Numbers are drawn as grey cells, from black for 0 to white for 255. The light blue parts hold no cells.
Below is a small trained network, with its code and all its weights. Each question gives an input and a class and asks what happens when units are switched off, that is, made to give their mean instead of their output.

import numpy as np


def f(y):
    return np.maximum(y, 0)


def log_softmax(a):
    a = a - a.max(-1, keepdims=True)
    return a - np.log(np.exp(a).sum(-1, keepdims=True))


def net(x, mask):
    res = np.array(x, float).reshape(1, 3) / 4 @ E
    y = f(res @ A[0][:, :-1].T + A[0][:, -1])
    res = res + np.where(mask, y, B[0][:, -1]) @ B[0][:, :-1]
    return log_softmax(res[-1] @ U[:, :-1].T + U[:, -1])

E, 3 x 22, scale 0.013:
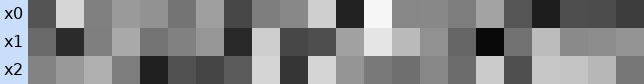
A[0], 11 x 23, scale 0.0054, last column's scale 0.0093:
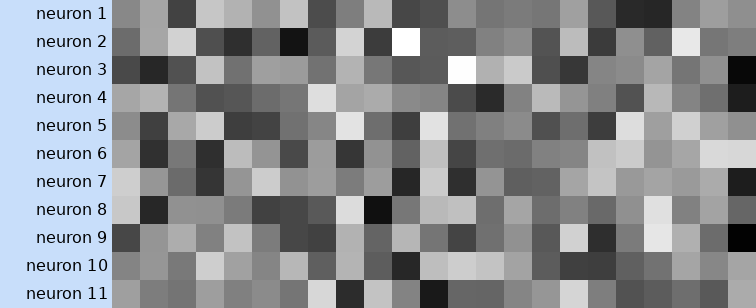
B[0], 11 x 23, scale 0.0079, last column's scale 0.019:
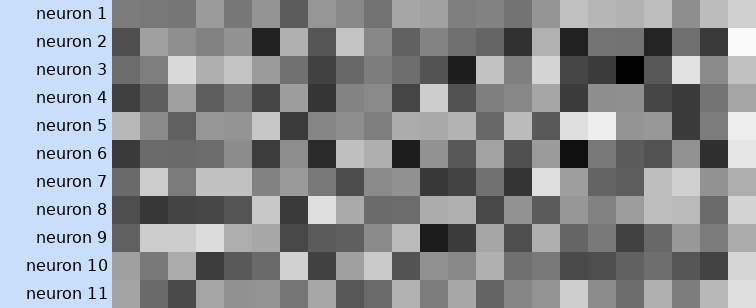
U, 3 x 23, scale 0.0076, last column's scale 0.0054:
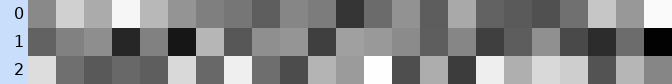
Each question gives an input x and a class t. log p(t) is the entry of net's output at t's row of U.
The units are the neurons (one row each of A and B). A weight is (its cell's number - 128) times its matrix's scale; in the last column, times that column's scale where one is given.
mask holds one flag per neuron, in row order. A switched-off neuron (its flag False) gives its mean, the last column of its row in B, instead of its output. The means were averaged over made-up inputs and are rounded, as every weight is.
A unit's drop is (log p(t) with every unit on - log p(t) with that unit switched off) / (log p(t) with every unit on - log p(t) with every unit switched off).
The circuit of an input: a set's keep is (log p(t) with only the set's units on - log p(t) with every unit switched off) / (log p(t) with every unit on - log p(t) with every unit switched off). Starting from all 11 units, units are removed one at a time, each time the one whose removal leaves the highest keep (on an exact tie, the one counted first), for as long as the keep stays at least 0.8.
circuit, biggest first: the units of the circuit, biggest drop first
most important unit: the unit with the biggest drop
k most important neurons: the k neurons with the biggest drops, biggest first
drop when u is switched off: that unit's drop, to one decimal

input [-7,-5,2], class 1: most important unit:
neuron 6
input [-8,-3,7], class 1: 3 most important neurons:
neuron 6; neuron 2; neuron 4
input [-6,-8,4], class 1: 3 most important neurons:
neuron 4; neuron 6; neuron 3
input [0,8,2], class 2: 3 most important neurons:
neuron 5; neuron 8; neuron 6
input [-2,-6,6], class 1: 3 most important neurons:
neuron 4; neuron 2; neuron 3
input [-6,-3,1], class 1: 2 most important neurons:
neuron 6; neuron 3
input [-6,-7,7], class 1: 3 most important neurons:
neuron 4; neuron 2; neuron 6
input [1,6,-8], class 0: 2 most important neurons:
neuron 3; neuron 2
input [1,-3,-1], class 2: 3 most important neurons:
neuron 2; neuron 3; neuron 6
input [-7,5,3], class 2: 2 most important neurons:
neuron 5; neuron 8
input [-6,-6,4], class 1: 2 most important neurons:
neuron 4; neuron 6
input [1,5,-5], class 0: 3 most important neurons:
neuron 3; neuron 2; neuron 6
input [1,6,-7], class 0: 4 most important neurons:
neuron 3; neuron 2; neuron 6; neuron 4
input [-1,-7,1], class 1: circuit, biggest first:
neuron 4
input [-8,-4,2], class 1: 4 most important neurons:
neuron 6; neuron 4; neuron 3; neuron 9
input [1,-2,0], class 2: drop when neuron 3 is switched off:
0.4
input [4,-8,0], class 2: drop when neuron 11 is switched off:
0.4
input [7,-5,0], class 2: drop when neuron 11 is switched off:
0.2
